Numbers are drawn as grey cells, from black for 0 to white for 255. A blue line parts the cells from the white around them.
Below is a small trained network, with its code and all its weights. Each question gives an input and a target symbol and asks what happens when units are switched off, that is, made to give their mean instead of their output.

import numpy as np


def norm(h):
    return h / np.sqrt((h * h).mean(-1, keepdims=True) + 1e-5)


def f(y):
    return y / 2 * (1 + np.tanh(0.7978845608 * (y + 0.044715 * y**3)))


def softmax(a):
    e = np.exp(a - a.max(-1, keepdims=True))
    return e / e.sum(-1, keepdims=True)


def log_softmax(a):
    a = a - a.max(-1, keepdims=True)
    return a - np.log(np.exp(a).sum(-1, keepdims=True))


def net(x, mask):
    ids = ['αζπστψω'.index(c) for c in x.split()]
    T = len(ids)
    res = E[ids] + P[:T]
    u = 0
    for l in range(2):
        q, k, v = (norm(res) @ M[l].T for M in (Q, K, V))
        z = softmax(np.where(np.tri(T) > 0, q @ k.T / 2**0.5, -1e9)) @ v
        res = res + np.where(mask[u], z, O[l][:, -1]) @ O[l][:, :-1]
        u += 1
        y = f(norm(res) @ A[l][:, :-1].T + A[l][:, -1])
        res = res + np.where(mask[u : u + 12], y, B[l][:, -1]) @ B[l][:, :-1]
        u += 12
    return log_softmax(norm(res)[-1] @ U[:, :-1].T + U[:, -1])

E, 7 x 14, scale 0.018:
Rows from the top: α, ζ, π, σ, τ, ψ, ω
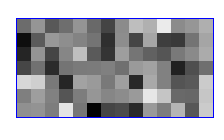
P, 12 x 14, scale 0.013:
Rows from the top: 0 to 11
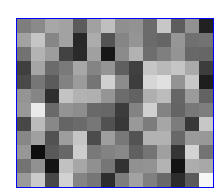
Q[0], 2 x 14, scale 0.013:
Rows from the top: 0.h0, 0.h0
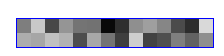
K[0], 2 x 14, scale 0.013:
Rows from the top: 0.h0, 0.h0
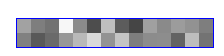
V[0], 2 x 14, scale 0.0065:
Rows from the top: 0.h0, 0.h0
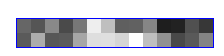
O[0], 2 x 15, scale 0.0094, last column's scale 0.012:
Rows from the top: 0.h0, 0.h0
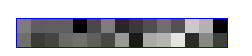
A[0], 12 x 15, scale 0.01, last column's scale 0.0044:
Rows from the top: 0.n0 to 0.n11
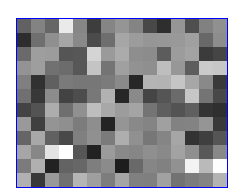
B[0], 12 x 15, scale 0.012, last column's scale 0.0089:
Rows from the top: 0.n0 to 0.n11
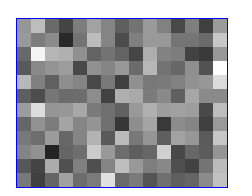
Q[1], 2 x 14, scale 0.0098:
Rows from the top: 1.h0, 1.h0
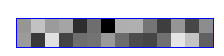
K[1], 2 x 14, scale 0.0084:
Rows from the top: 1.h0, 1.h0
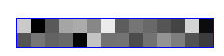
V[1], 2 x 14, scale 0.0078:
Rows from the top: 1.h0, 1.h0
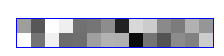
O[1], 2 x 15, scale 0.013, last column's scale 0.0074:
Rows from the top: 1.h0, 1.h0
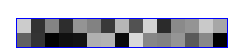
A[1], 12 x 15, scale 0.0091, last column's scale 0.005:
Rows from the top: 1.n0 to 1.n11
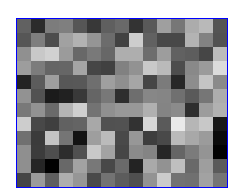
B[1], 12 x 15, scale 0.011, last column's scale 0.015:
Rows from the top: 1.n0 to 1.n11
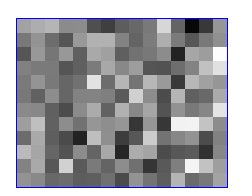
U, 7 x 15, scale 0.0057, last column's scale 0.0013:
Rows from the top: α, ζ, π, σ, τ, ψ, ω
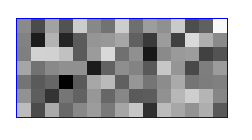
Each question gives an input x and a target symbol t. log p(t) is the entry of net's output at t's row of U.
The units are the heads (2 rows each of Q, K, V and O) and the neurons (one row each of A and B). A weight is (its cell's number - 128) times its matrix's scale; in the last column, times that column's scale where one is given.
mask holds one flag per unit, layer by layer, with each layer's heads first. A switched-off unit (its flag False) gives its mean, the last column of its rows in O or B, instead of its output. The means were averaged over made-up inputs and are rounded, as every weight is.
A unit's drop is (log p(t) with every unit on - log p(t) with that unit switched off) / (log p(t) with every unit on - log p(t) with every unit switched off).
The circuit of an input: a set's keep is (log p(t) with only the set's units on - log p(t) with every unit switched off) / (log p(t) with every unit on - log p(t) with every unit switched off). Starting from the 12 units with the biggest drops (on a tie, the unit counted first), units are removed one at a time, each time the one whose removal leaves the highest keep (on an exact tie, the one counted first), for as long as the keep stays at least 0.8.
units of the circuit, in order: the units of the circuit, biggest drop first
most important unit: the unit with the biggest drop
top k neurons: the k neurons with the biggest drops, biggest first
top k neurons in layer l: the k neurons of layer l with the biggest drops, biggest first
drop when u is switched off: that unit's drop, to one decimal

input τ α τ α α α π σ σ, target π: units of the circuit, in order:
1.h0, 0.h0, 0.n6
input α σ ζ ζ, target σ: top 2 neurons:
1.n0, 0.n4
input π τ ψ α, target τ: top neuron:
0.n1
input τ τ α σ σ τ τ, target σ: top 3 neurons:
0.n10, 1.n0, 0.n3
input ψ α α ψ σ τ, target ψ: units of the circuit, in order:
0.h0, 1.n10
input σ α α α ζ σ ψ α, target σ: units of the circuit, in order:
0.h0, 1.n0
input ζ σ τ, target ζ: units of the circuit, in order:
0.h0, 0.n10
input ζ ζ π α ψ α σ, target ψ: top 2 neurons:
1.n10, 0.n10
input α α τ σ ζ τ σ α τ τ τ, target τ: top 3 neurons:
0.n1, 0.n4, 1.n5
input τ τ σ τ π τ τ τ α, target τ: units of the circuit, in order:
0.n1, 1.h0
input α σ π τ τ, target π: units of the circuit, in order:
1.h0, 0.h0
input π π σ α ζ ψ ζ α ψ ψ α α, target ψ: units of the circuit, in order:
0.h0, 1.n10
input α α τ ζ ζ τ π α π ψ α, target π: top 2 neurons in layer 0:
0.n3, 0.n11
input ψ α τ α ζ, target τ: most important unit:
1.h0
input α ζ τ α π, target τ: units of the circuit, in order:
1.h0, 0.n1
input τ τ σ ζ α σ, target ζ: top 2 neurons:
0.n4, 0.n10
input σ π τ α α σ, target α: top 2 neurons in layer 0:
0.n9, 0.n0
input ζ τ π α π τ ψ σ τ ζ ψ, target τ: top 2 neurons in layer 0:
0.n1, 0.n4
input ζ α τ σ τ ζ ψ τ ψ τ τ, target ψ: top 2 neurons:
0.n11, 1.n10
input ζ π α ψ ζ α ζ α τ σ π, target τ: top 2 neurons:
0.n1, 0.n0
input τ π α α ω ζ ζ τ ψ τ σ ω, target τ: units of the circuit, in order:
1.h0
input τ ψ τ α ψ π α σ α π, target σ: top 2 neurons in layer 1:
1.n0, 1.n2
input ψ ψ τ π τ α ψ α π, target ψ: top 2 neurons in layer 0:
0.n1, 0.n4
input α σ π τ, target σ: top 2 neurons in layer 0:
0.n4, 0.n10
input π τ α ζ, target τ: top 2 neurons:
0.n1, 0.n8
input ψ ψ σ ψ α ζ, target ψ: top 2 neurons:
0.n4, 1.n10
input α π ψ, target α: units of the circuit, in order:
0.h0
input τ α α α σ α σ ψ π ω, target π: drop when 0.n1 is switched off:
0.0
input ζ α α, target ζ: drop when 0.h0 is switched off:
0.7
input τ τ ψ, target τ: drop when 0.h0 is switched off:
0.5
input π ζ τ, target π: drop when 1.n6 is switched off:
0.1
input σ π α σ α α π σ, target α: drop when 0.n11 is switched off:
0.0
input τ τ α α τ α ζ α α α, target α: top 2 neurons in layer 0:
0.n7, 0.n11
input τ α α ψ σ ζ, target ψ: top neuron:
1.n10
